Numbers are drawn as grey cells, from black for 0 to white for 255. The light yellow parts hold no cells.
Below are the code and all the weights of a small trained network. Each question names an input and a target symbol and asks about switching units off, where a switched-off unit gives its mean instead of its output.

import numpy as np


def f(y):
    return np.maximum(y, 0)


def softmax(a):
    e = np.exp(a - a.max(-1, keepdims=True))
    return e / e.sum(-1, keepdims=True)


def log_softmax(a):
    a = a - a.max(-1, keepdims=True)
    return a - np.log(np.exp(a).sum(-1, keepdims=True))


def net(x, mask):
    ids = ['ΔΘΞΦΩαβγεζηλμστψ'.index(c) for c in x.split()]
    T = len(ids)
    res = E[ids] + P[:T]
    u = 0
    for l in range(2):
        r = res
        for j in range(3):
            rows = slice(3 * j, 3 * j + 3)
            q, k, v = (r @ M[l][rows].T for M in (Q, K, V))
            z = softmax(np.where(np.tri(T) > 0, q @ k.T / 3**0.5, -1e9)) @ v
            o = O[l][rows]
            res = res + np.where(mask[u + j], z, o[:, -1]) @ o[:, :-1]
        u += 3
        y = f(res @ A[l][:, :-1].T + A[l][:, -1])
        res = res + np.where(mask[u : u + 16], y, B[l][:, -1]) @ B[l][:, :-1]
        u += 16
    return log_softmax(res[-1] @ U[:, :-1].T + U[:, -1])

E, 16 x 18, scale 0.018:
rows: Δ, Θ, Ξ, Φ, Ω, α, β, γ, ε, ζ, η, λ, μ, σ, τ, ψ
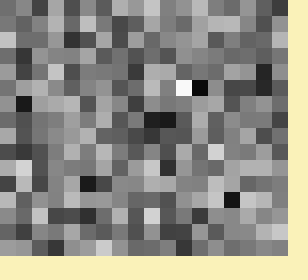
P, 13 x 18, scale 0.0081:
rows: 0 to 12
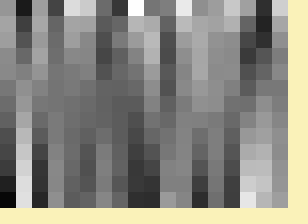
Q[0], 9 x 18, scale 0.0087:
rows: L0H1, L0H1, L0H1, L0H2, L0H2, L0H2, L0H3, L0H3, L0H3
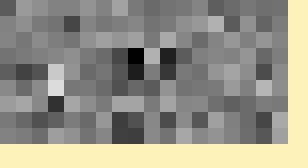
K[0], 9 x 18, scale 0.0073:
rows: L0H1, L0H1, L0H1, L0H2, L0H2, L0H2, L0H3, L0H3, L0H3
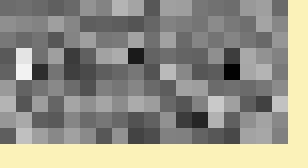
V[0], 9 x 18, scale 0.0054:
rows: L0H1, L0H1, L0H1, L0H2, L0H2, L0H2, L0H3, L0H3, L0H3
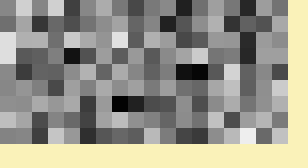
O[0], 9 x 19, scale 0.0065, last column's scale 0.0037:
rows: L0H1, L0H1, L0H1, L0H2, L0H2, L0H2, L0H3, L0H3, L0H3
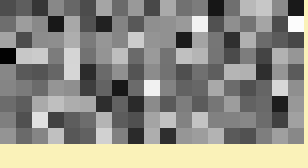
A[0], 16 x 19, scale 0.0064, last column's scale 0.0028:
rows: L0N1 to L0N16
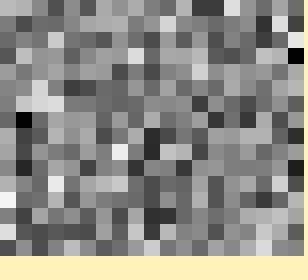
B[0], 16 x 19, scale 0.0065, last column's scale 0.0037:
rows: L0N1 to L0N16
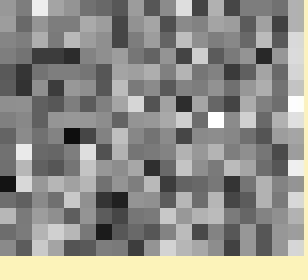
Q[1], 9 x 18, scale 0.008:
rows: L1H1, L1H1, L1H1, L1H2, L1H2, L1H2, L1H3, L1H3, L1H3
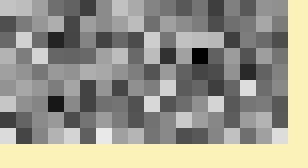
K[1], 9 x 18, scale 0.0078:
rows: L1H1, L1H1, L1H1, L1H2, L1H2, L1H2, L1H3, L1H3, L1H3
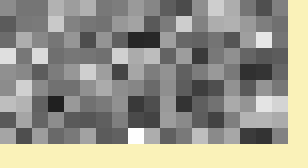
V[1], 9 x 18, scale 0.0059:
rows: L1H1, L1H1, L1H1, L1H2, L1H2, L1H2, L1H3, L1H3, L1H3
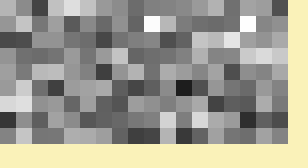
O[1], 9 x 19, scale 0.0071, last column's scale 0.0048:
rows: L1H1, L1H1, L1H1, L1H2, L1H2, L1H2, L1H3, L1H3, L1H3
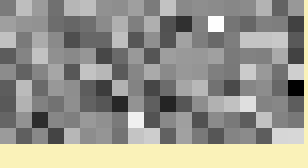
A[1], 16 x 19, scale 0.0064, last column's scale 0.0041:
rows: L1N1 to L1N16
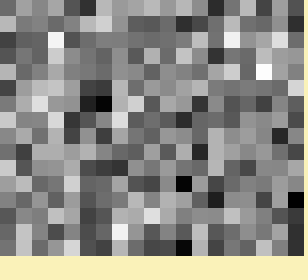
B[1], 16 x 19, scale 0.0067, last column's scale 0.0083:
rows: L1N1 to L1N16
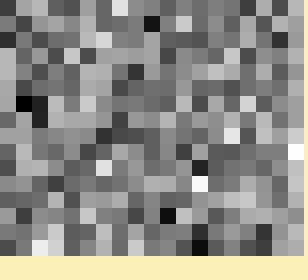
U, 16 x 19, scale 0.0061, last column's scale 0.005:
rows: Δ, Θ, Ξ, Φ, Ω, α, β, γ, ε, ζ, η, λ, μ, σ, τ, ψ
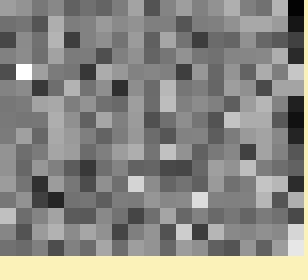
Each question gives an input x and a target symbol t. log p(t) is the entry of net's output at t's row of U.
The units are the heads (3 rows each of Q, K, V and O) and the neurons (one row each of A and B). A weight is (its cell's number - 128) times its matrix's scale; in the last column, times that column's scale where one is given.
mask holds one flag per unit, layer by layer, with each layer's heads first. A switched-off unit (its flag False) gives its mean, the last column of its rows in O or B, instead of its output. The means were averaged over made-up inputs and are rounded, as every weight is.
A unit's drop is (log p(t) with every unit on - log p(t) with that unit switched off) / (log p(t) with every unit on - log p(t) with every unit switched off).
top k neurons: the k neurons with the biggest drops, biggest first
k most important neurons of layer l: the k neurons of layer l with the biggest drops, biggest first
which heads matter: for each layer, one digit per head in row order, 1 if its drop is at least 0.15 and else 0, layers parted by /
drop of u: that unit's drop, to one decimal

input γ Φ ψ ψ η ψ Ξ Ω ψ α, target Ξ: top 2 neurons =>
L0N7, L1N1
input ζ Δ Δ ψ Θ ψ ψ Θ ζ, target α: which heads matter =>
010 / 000
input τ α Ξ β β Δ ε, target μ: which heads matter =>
010 / 100
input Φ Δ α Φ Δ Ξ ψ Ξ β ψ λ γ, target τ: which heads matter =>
010 / 000
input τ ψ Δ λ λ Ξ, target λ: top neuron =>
L0N16
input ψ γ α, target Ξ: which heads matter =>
000 / 010
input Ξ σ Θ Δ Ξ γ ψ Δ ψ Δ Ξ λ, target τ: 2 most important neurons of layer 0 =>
L0N4, L0N16
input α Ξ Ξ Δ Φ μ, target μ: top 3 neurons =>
L1N16, L1N15, L1N11
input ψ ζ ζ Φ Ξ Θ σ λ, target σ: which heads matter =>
011 / 001
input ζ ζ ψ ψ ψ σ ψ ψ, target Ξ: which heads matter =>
100 / 010
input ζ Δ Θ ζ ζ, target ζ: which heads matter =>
000 / 001
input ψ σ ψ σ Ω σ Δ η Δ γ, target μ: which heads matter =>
110 / 100
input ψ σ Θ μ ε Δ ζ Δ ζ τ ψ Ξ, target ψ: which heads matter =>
011 / 001
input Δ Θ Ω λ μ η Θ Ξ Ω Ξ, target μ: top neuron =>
L0N4
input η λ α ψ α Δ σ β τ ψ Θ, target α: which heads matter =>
010 / 101
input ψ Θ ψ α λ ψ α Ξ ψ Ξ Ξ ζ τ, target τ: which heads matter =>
001 / 010
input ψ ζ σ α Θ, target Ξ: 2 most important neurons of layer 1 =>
L1N11, L1N10
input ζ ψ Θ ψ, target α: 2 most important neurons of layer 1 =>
L1N1, L1N2
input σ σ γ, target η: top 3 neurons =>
L1N10, L0N8, L0N13
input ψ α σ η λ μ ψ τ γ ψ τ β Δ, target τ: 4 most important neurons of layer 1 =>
L1N10, L1N12, L1N14, L1N6
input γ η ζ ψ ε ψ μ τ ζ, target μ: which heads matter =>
010 / 100
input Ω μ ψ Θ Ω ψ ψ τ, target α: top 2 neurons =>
L0N11, L0N8
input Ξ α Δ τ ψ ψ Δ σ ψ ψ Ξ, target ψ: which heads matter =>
010 / 001
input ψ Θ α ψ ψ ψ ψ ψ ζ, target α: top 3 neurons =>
L0N11, L0N8, L1N1
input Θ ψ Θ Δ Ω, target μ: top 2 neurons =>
L1N10, L0N13
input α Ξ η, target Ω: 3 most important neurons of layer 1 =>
L1N10, L1N7, L1N2
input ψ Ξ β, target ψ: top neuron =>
L1N10
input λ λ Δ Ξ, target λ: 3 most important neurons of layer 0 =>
L0N7, L0N16, L0N5
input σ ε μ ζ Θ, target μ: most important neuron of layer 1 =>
L1N10
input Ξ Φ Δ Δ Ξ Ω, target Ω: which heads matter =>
011 / 010
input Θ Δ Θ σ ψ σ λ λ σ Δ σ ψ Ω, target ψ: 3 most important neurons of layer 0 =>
L0N13, L0N3, L0N6
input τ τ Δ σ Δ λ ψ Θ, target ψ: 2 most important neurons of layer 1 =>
L1N9, L1N10
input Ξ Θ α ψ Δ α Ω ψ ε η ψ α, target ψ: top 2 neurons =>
L1N9, L1N10
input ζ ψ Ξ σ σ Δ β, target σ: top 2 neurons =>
L1N10, L0N6
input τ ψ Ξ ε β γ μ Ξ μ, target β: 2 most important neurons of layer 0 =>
L0N5, L0N16
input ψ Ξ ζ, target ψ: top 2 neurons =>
L1N10, L1N9
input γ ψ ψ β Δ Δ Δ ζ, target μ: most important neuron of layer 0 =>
L0N10
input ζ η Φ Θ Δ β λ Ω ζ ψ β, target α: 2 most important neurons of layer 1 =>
L1N10, L1N1
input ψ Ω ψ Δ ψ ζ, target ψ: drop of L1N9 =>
0.3
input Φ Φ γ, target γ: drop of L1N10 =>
0.2
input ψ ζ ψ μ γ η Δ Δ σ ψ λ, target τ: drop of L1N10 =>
0.3
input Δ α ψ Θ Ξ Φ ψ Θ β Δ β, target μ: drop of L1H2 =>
-0.1
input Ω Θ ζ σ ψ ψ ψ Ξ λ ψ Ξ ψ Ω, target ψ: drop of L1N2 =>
0.0
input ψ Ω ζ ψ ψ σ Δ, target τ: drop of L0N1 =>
-0.2
